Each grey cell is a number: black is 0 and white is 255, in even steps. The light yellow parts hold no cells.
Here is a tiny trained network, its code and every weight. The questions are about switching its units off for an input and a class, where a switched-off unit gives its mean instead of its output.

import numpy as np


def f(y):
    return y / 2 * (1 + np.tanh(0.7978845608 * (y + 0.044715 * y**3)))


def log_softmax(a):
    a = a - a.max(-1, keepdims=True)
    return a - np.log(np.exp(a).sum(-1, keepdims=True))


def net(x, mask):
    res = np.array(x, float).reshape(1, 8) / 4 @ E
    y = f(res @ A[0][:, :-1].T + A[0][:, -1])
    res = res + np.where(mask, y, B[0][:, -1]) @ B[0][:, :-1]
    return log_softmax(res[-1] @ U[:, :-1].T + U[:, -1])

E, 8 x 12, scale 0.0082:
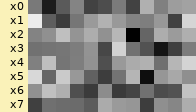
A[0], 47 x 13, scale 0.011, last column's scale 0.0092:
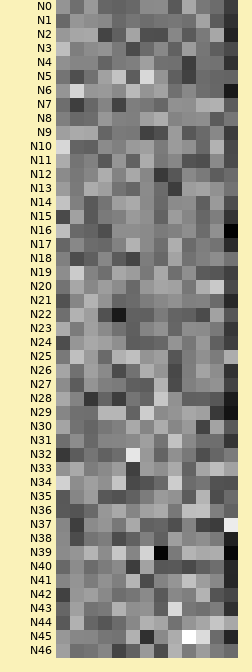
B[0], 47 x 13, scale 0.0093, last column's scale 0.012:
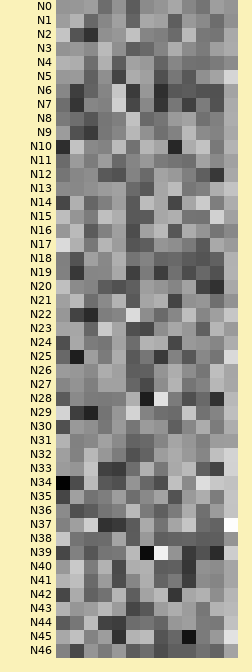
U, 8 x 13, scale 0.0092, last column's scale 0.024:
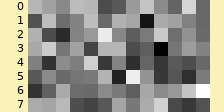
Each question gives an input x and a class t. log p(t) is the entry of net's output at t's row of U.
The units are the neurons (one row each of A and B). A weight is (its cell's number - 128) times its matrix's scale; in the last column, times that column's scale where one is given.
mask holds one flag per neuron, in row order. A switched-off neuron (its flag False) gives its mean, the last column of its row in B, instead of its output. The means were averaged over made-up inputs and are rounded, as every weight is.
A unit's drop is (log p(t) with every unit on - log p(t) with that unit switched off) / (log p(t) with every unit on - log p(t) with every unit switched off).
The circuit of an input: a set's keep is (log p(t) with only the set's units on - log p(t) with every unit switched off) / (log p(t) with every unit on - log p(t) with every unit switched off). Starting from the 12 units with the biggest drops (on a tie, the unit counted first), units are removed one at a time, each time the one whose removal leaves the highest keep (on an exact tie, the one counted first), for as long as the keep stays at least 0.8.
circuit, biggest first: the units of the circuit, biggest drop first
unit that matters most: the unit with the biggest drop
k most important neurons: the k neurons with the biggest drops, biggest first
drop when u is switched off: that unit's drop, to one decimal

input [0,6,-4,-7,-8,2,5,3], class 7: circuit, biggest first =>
(N37)
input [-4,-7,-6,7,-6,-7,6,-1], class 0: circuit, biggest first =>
(N32; N15)
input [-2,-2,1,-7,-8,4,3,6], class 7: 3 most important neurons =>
(N37; N5; N12)
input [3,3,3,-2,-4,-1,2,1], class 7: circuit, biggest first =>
(N34; N37)
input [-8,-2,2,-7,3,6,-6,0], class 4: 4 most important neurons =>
(N25; N6; N19; N5)
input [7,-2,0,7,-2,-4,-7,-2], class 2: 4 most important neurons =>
(N29; N45; N5; N8)
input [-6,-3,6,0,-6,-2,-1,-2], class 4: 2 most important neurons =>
(N25; N6)
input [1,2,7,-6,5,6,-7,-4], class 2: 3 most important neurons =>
(N29; N36; N28)
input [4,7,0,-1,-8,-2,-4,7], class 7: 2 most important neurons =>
(N37; N32)
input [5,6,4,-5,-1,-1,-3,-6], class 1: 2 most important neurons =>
(N10; N14)
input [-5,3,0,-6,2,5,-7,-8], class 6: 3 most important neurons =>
(N34; N22; N2)
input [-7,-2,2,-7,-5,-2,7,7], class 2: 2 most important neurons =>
(N2; N22)
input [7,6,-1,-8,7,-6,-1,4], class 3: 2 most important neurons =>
(N45; N41)
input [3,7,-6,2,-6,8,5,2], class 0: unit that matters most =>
N27
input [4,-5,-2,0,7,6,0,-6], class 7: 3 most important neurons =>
(N33; N20; N25)
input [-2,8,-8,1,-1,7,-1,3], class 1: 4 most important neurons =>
(N10; N30; N39; N16)
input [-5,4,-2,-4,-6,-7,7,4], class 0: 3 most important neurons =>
(N32; N15; N17)
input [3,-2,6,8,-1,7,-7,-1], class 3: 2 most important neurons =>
(N5; N40)
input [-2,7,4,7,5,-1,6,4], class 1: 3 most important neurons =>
(N10; N14; N45)
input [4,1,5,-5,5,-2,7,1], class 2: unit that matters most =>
N2
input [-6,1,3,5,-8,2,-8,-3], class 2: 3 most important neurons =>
(N29; N5; N33)
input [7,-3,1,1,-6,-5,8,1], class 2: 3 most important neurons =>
(N22; N2; N9)
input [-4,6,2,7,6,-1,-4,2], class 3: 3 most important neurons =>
(N5; N37; N42)
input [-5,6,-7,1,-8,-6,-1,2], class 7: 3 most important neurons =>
(N37; N39; N32)
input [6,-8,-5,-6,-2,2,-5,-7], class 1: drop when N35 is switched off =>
0.1
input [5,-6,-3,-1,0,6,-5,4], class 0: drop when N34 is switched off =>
0.1
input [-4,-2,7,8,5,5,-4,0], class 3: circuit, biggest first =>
(N5)
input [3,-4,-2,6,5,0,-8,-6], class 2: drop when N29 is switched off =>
0.7
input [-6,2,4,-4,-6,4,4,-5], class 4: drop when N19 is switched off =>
0.6
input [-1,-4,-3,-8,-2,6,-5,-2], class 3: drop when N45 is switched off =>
1.4
